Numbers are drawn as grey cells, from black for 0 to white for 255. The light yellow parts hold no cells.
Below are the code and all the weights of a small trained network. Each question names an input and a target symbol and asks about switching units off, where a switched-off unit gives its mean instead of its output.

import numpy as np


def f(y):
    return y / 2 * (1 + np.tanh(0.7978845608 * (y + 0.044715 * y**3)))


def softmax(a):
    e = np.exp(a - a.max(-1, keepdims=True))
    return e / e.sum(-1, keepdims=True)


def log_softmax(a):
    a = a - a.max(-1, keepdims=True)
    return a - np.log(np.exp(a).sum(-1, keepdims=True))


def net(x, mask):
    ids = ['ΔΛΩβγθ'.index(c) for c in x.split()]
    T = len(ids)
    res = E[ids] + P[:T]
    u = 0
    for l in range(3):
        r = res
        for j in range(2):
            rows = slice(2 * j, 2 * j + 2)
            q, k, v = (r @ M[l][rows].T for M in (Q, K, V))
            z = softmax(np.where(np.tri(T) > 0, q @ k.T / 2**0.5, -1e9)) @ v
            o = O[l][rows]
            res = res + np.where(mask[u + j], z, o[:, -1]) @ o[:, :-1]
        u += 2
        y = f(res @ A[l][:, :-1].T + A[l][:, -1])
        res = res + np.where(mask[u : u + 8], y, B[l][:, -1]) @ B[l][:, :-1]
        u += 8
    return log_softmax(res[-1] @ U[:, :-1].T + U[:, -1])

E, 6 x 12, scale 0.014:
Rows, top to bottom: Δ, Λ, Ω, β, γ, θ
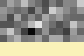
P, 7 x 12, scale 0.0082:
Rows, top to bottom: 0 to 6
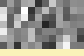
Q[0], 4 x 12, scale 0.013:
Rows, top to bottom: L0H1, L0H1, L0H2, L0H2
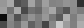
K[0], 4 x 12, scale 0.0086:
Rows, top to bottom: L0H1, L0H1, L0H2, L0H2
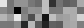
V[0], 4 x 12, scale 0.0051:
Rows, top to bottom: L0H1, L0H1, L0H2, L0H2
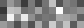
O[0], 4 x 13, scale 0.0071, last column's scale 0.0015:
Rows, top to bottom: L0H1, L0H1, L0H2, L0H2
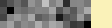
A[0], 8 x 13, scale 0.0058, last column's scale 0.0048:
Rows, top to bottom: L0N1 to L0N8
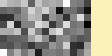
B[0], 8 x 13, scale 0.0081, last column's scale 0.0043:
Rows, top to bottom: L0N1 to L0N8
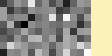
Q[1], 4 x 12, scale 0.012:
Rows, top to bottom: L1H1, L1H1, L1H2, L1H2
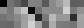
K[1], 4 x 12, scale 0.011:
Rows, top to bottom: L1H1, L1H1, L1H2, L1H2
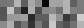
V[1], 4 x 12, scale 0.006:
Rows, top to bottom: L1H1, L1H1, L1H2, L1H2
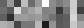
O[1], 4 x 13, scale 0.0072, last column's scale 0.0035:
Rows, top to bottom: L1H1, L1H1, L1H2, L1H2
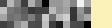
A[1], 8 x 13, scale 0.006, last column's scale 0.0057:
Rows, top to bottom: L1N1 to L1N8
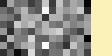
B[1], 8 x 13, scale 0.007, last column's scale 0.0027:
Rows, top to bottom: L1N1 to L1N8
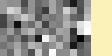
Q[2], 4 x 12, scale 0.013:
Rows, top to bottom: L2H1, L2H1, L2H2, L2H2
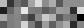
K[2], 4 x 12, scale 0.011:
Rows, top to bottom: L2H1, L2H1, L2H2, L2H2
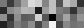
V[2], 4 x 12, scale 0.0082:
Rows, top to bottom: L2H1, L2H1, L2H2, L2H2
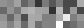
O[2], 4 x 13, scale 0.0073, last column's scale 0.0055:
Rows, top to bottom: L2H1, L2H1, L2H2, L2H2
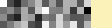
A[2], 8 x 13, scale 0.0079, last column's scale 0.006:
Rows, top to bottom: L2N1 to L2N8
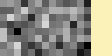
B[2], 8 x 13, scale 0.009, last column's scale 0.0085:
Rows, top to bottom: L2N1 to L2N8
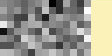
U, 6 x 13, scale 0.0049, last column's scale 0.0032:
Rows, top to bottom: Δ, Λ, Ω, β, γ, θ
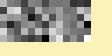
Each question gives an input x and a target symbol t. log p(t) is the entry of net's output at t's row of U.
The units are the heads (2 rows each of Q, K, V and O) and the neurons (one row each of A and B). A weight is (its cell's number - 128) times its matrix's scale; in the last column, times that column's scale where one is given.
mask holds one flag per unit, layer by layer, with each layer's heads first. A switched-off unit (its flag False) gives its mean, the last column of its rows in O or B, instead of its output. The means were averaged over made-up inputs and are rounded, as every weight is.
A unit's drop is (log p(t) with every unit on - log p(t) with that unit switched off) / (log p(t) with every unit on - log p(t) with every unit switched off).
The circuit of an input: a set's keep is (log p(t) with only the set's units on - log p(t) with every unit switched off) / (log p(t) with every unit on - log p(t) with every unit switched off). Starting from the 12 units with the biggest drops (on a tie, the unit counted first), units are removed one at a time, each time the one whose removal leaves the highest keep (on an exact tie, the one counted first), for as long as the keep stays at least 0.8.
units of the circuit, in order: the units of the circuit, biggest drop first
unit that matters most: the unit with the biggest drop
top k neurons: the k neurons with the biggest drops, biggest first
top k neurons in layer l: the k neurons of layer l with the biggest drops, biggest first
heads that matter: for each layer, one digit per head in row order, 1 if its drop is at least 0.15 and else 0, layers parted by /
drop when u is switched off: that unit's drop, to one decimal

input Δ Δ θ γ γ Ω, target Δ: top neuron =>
(L2N1)
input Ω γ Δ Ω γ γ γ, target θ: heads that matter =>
00 / 01 / 01
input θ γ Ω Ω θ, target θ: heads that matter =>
10 / 00 / 10
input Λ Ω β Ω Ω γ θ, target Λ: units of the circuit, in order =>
(L2H1, L1H2, L1H1, L0H2)
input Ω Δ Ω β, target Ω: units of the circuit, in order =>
(L1H2, L2H2, L2N2)
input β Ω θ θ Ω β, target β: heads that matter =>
00 / 11 / 01
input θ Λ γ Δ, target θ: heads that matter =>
10 / 00 / 10
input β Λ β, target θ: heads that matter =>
00 / 11 / 10
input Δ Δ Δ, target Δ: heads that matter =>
01 / 01 / 01
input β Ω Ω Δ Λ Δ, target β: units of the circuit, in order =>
(L2H2, L2N5, L1H1, L0N3)
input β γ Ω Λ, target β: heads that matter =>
00 / 00 / 01
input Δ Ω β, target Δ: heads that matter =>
01 / 01 / 11
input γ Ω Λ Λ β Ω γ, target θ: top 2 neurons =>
(L0N8, L2N3)
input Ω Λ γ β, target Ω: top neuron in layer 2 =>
(L2N2)
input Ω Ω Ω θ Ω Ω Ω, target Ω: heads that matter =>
00 / 00 / 01
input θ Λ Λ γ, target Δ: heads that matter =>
00 / 01 / 01
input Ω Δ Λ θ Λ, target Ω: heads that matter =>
00 / 00 / 01
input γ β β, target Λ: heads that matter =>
00 / 00 / 11
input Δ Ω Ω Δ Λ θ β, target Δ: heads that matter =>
01 / 11 / 11
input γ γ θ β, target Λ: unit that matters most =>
L2H1
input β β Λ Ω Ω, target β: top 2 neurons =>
(L2N5, L0N1)
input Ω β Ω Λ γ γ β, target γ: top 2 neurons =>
(L2N4, L0N4)
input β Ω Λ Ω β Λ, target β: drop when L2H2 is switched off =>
0.6
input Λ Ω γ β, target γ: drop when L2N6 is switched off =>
0.1
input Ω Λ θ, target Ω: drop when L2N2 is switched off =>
0.3
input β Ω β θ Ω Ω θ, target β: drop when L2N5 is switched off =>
0.3
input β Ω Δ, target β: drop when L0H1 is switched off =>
0.0
